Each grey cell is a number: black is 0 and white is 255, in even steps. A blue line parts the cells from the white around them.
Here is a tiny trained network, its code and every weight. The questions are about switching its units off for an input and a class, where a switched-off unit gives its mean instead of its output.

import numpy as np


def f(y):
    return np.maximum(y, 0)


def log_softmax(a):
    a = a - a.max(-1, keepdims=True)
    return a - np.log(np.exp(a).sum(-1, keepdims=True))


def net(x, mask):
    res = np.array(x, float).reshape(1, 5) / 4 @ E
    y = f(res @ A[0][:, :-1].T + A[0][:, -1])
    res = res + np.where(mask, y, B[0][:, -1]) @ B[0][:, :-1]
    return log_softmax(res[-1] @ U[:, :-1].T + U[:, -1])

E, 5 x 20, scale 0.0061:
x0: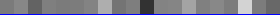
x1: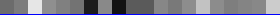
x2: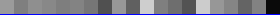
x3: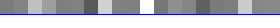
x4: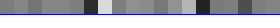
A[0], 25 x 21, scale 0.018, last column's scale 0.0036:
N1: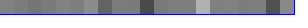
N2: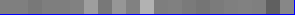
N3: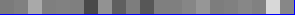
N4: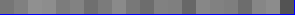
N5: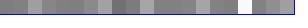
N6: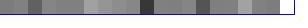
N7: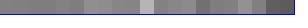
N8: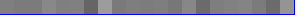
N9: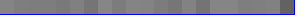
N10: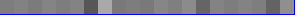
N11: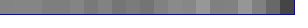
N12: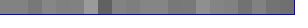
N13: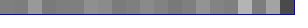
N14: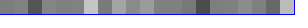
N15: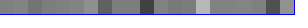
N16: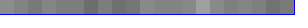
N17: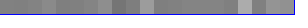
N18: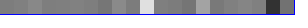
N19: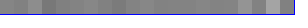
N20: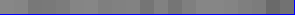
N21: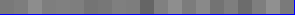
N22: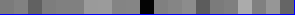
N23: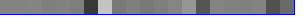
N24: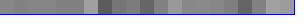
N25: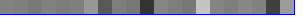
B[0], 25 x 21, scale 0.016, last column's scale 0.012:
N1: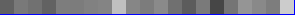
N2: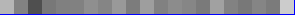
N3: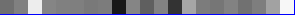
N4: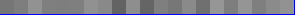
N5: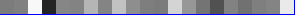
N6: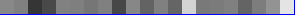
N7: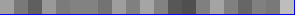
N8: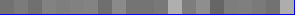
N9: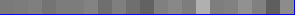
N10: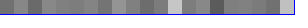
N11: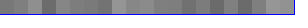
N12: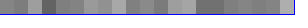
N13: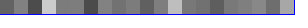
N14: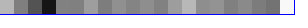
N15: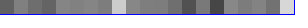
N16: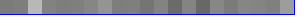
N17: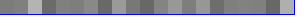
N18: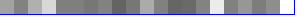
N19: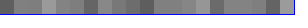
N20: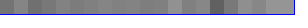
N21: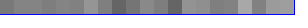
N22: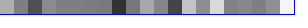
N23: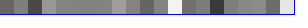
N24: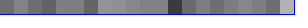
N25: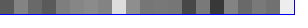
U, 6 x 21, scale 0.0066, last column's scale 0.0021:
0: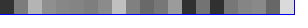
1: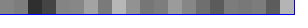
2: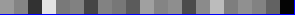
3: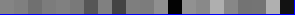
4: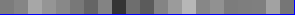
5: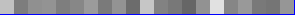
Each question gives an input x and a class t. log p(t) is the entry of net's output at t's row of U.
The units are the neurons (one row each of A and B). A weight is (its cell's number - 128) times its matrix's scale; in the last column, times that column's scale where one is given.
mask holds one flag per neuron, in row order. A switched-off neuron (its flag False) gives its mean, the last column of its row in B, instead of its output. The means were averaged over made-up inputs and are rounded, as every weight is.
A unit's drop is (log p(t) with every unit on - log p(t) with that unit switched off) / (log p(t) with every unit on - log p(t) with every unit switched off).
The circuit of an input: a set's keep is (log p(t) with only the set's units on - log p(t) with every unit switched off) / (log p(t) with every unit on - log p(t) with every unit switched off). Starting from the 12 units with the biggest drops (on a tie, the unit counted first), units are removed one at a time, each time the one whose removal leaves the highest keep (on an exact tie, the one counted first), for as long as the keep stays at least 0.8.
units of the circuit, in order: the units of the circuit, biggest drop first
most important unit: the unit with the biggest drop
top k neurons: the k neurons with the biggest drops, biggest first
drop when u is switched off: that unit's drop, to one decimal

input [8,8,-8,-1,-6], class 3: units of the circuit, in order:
(N22)
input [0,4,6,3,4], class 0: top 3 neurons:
(N22, N23, N6)
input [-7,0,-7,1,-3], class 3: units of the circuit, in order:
(N5, N23)
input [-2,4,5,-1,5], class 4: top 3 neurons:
(N25, N15, N1)
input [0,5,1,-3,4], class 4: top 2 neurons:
(N25, N3)
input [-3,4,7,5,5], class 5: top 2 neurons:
(N18, N25)
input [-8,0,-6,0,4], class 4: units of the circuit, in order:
(N25, N15)
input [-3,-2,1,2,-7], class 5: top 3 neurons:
(N18, N23, N6)
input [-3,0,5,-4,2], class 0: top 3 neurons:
(N22, N14, N6)
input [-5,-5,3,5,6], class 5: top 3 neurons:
(N18, N14, N13)
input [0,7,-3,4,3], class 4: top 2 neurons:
(N3, N25)
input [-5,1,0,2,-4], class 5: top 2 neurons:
(N25, N23)
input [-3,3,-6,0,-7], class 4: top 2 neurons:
(N13, N7)
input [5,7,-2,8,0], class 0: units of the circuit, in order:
(N5)
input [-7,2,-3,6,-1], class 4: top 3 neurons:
(N25, N15, N1)
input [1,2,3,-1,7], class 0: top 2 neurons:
(N14, N22)
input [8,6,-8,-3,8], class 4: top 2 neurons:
(N23, N10)
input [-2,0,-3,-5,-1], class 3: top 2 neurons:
(N23, N5)
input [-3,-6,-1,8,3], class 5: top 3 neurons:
(N18, N25, N7)
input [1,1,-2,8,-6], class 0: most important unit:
N5
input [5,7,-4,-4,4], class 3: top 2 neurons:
(N22, N5)
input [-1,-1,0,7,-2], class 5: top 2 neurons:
(N25, N18)
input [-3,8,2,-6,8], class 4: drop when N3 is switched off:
0.2
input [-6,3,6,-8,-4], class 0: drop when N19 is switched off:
0.0
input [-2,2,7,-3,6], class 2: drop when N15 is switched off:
0.1
